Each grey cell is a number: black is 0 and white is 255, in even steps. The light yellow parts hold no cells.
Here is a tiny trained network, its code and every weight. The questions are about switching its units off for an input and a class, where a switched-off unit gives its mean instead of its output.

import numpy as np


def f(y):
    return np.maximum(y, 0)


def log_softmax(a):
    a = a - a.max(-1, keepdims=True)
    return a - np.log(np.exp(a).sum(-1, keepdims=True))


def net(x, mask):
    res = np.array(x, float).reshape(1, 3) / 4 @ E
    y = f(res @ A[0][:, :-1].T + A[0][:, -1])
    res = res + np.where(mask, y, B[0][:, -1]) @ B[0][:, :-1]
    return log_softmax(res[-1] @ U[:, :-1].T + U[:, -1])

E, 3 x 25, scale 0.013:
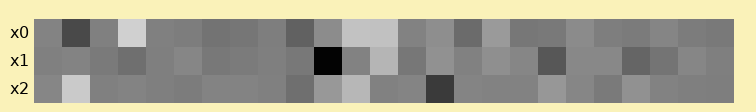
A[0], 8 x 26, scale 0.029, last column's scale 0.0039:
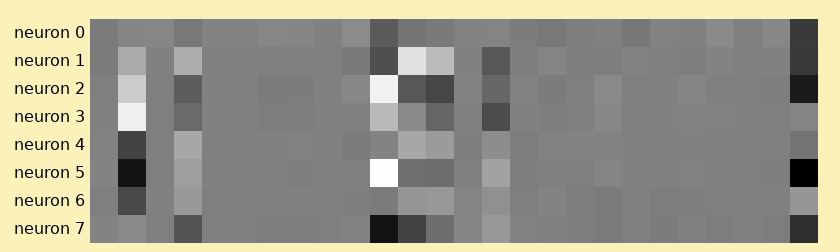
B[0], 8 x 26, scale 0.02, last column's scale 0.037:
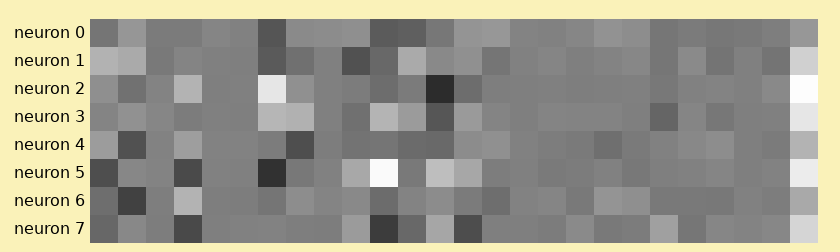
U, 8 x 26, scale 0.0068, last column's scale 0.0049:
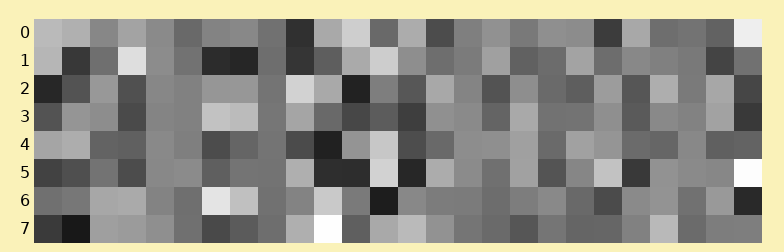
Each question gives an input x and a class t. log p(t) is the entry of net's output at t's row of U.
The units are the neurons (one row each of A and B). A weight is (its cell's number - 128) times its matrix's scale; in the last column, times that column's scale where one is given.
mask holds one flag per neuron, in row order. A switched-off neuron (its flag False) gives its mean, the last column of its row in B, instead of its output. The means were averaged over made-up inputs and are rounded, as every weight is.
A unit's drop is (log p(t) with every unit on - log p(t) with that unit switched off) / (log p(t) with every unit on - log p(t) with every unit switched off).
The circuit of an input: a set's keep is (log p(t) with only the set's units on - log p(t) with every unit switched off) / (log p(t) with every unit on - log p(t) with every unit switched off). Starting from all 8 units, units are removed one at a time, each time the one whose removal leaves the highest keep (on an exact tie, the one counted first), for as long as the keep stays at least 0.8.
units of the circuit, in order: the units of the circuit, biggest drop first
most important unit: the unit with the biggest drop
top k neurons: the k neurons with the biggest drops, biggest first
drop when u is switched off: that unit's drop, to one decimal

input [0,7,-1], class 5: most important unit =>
neuron 7
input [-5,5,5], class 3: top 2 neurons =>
neuron 7; neuron 3
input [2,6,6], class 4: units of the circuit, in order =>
neuron 2; neuron 5
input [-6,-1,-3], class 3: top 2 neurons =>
neuron 7; neuron 5
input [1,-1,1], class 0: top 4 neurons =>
neuron 5; neuron 2; neuron 7; neuron 3
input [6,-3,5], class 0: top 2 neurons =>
neuron 1; neuron 7
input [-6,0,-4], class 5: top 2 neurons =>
neuron 3; neuron 7
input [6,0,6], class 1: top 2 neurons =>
neuron 2; neuron 4
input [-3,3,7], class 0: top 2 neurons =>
neuron 1; neuron 2
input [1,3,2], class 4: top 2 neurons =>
neuron 3; neuron 2
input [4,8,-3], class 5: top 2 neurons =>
neuron 7; neuron 3
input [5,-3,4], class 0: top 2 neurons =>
neuron 1; neuron 7
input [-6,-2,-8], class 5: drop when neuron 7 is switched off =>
0.4
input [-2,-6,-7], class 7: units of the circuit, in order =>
neuron 5
